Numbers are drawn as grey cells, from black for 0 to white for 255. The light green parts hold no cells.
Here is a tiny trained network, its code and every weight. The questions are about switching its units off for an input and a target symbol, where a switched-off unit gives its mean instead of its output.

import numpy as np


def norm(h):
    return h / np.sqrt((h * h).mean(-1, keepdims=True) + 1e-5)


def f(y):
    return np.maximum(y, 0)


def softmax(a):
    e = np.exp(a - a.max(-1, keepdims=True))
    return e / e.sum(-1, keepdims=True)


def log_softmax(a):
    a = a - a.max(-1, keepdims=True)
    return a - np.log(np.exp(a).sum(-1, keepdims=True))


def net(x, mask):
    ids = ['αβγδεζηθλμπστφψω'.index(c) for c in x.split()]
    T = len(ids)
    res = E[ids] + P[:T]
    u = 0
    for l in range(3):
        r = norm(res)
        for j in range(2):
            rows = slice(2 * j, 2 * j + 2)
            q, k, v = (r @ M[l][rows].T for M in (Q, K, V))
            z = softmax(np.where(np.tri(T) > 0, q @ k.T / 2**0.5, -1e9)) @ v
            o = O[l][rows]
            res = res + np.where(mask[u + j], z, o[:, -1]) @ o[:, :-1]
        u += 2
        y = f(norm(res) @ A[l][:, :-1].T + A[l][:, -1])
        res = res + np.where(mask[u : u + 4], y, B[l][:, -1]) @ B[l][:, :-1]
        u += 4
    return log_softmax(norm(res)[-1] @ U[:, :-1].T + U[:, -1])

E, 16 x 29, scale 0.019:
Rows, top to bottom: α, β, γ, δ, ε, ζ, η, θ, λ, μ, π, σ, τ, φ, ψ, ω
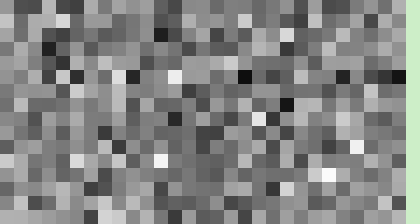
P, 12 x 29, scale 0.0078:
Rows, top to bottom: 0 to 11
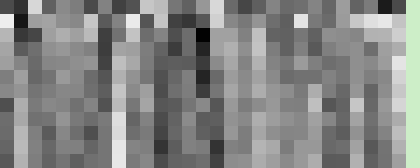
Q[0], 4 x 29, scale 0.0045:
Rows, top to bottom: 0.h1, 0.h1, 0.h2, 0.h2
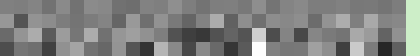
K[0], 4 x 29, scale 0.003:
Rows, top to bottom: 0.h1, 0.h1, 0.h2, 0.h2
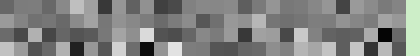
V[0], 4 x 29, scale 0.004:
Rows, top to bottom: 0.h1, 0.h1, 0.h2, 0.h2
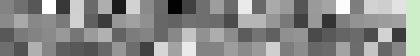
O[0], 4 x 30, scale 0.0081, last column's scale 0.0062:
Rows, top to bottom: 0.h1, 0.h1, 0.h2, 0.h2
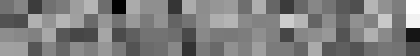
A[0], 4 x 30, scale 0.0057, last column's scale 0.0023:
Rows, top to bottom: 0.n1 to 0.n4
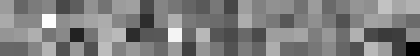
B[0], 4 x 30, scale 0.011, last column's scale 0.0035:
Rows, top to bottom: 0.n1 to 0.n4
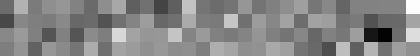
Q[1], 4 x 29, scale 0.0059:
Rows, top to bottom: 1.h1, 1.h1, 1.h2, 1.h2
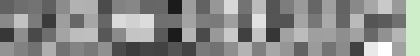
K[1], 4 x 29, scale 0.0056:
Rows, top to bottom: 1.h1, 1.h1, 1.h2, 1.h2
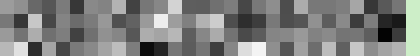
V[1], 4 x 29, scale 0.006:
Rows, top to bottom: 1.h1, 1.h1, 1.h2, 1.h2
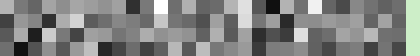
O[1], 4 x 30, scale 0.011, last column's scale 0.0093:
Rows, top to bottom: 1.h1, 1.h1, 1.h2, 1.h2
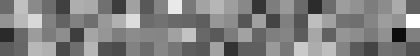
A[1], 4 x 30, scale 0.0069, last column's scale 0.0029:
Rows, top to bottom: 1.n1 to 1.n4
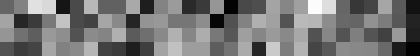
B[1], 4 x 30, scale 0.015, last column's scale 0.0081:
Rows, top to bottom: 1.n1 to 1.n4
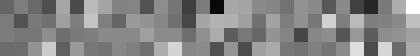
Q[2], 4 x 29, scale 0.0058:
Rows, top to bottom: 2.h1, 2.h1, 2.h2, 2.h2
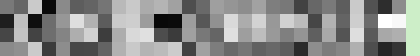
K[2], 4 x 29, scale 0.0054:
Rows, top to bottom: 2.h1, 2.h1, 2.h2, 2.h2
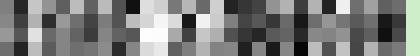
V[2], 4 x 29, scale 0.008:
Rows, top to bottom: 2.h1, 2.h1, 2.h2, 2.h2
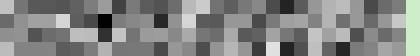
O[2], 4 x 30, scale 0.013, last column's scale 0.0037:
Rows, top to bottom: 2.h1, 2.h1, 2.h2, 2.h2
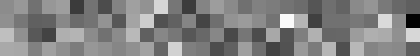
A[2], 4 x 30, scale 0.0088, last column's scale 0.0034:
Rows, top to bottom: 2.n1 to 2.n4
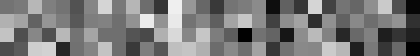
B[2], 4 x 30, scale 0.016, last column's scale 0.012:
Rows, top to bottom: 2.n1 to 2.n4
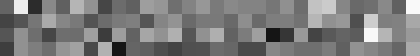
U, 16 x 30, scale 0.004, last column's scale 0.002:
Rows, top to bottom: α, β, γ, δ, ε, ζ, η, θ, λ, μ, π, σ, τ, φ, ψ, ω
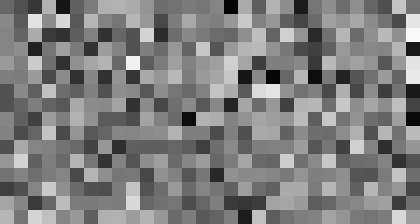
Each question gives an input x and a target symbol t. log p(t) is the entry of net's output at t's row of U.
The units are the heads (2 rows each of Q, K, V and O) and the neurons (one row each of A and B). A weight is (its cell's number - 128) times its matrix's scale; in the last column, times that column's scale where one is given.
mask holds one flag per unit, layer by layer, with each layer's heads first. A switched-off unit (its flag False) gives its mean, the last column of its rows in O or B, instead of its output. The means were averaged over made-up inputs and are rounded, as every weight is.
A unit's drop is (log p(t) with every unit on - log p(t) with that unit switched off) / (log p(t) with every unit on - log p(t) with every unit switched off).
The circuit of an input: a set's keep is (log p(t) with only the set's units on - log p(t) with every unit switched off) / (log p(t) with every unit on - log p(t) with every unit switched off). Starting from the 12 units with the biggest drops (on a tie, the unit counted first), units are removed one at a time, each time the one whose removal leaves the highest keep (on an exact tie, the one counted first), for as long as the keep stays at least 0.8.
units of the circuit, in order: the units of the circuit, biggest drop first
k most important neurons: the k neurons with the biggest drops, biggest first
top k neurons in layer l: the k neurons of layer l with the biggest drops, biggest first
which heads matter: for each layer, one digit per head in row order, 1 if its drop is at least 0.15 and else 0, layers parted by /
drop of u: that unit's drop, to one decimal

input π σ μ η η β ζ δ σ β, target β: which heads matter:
01 / 10 / 00
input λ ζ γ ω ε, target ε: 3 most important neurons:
[0.n3; 2.n1; 1.n1]
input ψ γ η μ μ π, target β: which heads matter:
00 / 11 / 00
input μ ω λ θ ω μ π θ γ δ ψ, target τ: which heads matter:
00 / 01 / 00
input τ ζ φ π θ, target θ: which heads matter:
10 / 11 / 00
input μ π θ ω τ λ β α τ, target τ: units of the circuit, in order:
[1.h2; 1.n1]
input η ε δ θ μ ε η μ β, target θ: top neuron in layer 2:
[2.n3]
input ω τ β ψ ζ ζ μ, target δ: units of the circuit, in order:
[0.h1; 1.h2]
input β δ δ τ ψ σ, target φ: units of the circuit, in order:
[2.n2; 2.h2; 2.h1]
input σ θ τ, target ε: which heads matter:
00 / 10 / 00
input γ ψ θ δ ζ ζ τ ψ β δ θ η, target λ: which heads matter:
10 / 11 / 00
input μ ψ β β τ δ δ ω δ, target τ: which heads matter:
00 / 01 / 00
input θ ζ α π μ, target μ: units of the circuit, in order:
[1.h1; 1.n4]
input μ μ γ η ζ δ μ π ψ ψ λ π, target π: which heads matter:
01 / 10 / 00
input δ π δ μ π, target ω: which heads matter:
00 / 11 / 00
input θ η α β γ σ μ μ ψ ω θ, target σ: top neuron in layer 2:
[2.n1]
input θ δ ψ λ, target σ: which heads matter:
00 / 01 / 00
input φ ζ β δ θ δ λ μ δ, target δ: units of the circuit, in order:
[0.h2; 1.h2; 1.h1]
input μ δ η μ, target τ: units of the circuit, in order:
[1.h2; 1.n1]
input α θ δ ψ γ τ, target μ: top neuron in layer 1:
[1.n4]
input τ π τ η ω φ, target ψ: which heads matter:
00 / 00 / 01
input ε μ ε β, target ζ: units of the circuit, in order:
[2.h1; 2.n3]
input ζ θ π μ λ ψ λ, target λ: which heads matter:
11 / 10 / 00
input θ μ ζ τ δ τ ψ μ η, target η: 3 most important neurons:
[0.n2; 0.n3; 0.n4]
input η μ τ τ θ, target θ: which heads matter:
00 / 00 / 11
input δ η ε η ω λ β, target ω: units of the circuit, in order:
[1.h2; 1.h1]
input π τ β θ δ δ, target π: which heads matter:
00 / 00 / 01
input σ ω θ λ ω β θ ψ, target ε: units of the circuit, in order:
[1.h1]
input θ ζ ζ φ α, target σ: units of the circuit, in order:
[0.h1; 2.n1; 1.h2]
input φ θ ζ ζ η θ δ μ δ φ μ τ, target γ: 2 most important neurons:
[1.n1; 0.n3]
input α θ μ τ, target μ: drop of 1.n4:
0.8
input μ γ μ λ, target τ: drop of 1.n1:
0.9
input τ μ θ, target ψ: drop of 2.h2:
0.4
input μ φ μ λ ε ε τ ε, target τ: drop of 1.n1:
1.0
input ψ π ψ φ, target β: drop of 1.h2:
0.3
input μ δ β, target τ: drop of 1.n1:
1.1
